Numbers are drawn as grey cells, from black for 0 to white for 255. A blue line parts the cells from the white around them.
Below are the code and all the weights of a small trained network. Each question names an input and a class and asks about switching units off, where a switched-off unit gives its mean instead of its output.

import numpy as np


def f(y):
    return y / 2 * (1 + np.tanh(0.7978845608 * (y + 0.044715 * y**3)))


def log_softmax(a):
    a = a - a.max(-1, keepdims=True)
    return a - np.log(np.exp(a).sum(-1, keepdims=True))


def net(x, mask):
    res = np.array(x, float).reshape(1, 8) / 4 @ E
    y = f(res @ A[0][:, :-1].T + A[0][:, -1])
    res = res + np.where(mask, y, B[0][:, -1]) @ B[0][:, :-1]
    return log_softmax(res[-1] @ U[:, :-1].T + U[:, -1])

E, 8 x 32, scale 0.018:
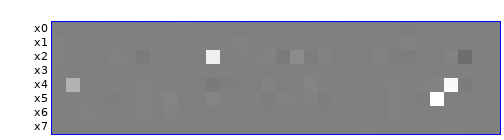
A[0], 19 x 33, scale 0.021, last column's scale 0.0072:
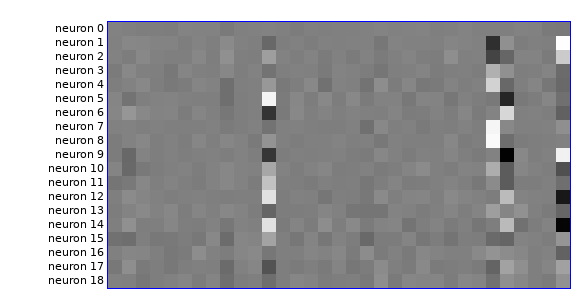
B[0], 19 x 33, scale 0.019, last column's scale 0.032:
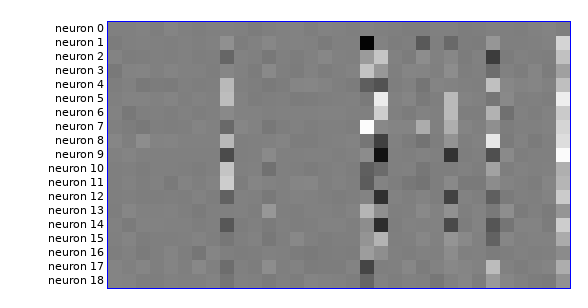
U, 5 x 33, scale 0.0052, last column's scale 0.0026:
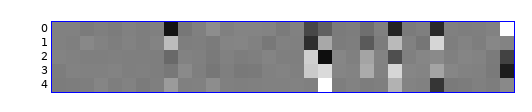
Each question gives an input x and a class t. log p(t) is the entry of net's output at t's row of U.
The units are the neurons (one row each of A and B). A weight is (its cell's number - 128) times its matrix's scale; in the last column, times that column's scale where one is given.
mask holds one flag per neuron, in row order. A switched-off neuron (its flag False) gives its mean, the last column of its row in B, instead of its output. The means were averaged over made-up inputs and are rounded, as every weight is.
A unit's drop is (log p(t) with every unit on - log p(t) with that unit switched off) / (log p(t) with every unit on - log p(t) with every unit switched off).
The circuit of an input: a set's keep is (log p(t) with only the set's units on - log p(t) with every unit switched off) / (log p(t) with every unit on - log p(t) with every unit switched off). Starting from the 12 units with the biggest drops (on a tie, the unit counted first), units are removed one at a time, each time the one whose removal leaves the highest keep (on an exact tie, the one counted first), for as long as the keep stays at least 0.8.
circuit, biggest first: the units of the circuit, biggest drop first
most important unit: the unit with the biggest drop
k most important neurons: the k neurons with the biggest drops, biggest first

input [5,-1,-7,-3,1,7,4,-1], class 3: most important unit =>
neuron 6
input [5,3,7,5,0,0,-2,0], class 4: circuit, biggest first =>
(neuron 5; neuron 8)
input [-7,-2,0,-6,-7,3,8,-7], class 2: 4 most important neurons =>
(neuron 9; neuron 1; neuron 6; neuron 17)
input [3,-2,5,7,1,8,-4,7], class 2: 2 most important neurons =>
(neuron 7; neuron 14)
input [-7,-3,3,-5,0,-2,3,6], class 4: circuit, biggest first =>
(neuron 9; neuron 8)
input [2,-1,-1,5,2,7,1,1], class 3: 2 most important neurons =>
(neuron 7; neuron 9)
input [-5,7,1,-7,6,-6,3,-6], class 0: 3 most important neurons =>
(neuron 5; neuron 8; neuron 14)
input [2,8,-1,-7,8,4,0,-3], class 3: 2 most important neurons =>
(neuron 6; neuron 9)
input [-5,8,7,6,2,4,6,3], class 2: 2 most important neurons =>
(neuron 14; neuron 12)
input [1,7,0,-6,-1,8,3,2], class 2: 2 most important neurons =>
(neuron 7; neuron 5)
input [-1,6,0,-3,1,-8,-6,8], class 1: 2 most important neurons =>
(neuron 9; neuron 1)
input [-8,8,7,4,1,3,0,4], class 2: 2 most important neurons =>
(neuron 14; neuron 12)
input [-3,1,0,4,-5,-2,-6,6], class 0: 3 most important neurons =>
(neuron 9; neuron 6; neuron 7)
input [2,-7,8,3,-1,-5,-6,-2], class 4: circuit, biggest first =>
(neuron 5)
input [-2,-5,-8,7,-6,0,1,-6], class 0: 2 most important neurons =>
(neuron 8; neuron 7)
